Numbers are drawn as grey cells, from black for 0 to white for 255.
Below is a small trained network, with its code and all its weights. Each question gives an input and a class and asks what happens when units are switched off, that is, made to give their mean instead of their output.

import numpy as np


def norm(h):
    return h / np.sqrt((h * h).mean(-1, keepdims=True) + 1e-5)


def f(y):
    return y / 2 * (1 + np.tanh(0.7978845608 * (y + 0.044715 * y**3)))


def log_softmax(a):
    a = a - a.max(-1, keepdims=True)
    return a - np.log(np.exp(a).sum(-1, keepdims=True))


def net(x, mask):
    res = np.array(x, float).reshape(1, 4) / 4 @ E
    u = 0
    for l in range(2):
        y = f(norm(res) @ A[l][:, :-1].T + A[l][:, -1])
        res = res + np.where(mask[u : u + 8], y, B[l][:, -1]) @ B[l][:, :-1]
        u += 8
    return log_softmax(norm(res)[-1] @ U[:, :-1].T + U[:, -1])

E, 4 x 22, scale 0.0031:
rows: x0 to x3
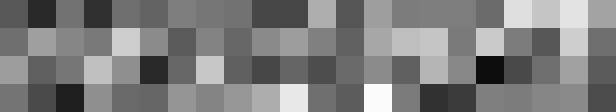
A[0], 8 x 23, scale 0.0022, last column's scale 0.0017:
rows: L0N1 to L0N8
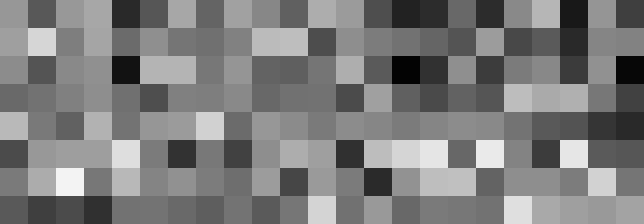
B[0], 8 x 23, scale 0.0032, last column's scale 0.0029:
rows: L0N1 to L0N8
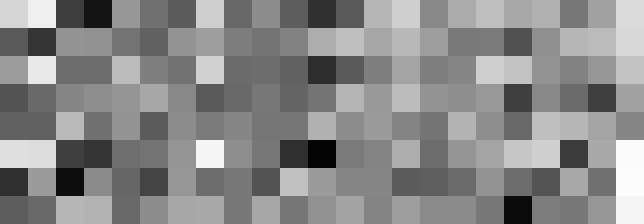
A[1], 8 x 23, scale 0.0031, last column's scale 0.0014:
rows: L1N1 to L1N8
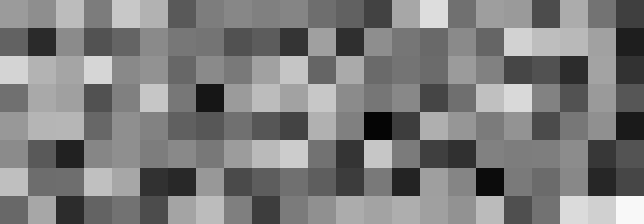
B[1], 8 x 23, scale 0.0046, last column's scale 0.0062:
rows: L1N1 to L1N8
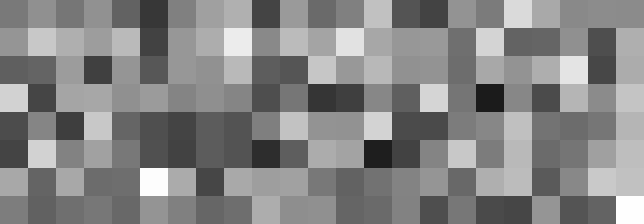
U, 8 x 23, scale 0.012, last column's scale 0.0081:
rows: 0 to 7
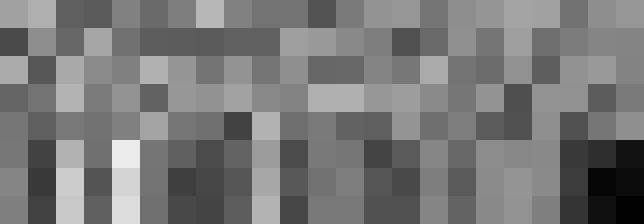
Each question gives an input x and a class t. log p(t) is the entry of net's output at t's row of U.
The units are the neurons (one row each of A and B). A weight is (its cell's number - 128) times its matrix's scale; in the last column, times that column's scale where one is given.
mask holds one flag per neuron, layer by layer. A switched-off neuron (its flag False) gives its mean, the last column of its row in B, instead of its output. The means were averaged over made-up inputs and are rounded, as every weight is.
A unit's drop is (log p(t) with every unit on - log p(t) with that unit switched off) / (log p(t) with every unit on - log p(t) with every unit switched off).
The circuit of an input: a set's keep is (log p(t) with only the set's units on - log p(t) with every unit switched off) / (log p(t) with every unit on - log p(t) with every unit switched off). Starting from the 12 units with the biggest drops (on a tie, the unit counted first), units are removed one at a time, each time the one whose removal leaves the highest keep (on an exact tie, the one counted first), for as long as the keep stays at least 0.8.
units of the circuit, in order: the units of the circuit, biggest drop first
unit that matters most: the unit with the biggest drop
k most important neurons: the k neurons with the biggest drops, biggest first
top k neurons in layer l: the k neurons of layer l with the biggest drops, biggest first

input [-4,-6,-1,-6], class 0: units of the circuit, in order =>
(L0N1)
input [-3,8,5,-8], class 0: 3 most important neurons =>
(L0N6 L1N6 L1N1)
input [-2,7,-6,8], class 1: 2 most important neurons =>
(L1N6 L0N1)
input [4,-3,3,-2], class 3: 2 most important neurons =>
(L1N2 L0N6)
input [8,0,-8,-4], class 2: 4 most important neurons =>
(L1N4 L0N2 L1N3 L0N5)
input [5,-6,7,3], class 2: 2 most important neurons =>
(L1N7 L0N6)
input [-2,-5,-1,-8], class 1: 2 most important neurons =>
(L1N5 L0N6)
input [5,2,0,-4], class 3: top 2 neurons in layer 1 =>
(L1N2 L1N6)
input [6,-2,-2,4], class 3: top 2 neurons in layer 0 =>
(L0N7 L0N8)
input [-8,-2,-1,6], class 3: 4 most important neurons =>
(L1N3 L0N2 L0N7 L1N5)
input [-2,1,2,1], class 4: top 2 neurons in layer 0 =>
(L0N2 L0N5)
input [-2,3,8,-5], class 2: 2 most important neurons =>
(L1N7 L1N6)
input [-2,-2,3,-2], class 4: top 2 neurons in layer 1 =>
(L1N8 L1N4)
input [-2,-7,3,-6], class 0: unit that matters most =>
L0N1
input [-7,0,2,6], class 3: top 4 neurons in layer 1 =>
(L1N3 L1N5 L1N1 L1N4)
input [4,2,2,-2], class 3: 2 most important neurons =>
(L1N2 L0N1)
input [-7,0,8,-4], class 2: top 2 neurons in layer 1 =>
(L1N7 L1N2)
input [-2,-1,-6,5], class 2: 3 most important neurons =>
(L1N4 L0N7 L1N5)
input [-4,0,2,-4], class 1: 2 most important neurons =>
(L1N5 L0N8)
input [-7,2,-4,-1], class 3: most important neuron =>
(L1N3)
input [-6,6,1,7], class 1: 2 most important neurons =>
(L1N6 L0N1)
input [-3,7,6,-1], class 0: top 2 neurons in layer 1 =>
(L1N4 L1N1)
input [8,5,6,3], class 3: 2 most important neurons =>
(L1N2 L1N4)
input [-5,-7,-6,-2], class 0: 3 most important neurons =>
(L0N1 L0N3 L1N7)
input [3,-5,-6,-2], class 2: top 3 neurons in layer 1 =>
(L1N4 L1N6 L1N1)
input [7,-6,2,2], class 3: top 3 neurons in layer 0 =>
(L0N6 L0N8 L0N4)
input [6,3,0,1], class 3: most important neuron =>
(L1N2)
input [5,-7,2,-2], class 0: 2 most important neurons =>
(L0N1 L0N3)
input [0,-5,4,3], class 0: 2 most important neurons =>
(L0N1 L0N3)
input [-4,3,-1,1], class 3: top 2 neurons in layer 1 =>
(L1N3 L1N4)
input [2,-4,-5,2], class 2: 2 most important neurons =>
(L1N4 L0N6)
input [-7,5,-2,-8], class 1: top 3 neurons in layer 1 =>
(L1N5 L1N1 L1N2)
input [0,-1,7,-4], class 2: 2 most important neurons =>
(L1N7 L1N6)
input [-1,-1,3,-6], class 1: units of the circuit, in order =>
(L1N5)
